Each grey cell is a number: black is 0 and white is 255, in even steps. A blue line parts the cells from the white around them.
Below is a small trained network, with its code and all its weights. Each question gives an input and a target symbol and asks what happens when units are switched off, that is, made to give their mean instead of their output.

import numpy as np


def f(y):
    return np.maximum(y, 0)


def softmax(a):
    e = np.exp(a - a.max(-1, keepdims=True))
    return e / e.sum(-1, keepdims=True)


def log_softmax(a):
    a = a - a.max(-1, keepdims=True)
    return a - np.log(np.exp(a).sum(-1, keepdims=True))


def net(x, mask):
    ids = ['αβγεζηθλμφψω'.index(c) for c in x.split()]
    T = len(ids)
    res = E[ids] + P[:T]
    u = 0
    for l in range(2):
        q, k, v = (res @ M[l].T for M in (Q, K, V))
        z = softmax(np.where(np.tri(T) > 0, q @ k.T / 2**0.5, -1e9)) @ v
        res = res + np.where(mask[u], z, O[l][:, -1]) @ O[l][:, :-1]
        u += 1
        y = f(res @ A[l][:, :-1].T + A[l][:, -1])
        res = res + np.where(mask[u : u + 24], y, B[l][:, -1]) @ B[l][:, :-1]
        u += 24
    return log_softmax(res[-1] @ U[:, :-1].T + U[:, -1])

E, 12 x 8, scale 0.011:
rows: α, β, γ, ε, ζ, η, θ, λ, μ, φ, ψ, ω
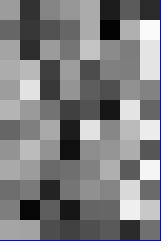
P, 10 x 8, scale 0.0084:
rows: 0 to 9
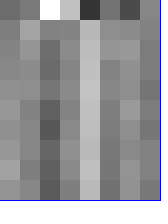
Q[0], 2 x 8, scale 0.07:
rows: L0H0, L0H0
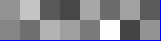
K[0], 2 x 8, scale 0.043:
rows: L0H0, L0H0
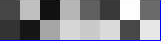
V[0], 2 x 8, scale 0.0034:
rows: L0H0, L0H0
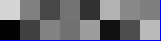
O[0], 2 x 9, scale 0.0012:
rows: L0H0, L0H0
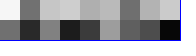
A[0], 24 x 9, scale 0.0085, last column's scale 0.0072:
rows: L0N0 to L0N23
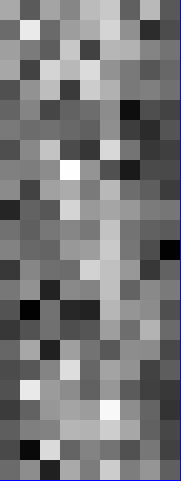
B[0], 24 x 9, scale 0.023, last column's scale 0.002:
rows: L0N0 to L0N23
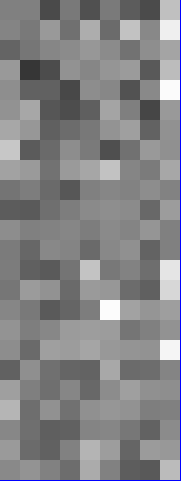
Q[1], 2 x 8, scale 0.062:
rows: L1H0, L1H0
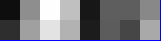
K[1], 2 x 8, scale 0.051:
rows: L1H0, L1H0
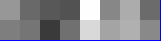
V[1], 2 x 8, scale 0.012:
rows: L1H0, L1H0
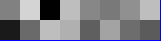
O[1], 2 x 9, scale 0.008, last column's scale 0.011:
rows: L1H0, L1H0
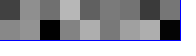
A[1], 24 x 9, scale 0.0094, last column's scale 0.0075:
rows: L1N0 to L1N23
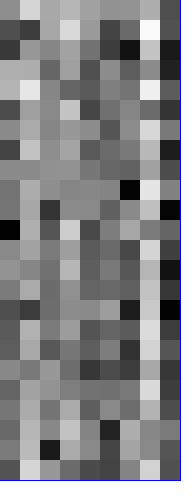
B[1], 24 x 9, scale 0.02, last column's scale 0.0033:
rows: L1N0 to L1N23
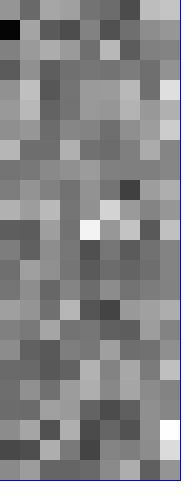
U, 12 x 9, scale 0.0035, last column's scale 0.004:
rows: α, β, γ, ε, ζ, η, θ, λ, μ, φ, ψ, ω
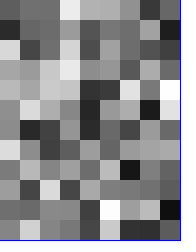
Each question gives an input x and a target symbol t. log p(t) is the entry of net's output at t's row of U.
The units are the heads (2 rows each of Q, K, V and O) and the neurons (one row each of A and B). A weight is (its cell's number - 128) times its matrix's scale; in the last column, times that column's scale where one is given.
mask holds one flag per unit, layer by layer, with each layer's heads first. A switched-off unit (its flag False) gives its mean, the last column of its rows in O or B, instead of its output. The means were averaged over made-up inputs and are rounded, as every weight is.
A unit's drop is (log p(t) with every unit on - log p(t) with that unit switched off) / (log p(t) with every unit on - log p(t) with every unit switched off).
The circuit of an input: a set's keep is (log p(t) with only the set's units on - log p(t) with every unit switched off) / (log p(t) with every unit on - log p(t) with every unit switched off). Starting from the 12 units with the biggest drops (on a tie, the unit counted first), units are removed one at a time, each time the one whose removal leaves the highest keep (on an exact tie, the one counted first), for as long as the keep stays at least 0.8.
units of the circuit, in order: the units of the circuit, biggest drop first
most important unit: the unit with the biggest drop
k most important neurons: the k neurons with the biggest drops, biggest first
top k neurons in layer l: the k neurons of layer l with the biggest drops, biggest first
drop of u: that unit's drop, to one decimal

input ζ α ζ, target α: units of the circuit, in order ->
L1H0; L1N11; L0N8
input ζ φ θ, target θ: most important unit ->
L0N4
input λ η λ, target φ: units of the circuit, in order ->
L1H0; L0N7; L0N4; L1N21
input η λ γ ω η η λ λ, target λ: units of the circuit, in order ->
L1H0; L0N4
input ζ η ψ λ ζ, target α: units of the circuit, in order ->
L1H0; L1N11; L0N8; L0N4
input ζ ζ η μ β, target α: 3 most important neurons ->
L1N11; L0N8; L0N19
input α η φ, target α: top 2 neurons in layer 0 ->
L0N13; L0N10
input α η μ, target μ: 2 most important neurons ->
L1N9; L0N23
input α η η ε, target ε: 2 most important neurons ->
L1N0; L0N17
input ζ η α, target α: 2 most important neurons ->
L0N8; L0N19
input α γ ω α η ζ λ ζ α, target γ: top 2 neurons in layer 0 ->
L0N3; L0N8
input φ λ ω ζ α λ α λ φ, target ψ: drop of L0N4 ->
0.2
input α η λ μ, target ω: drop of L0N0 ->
0.3
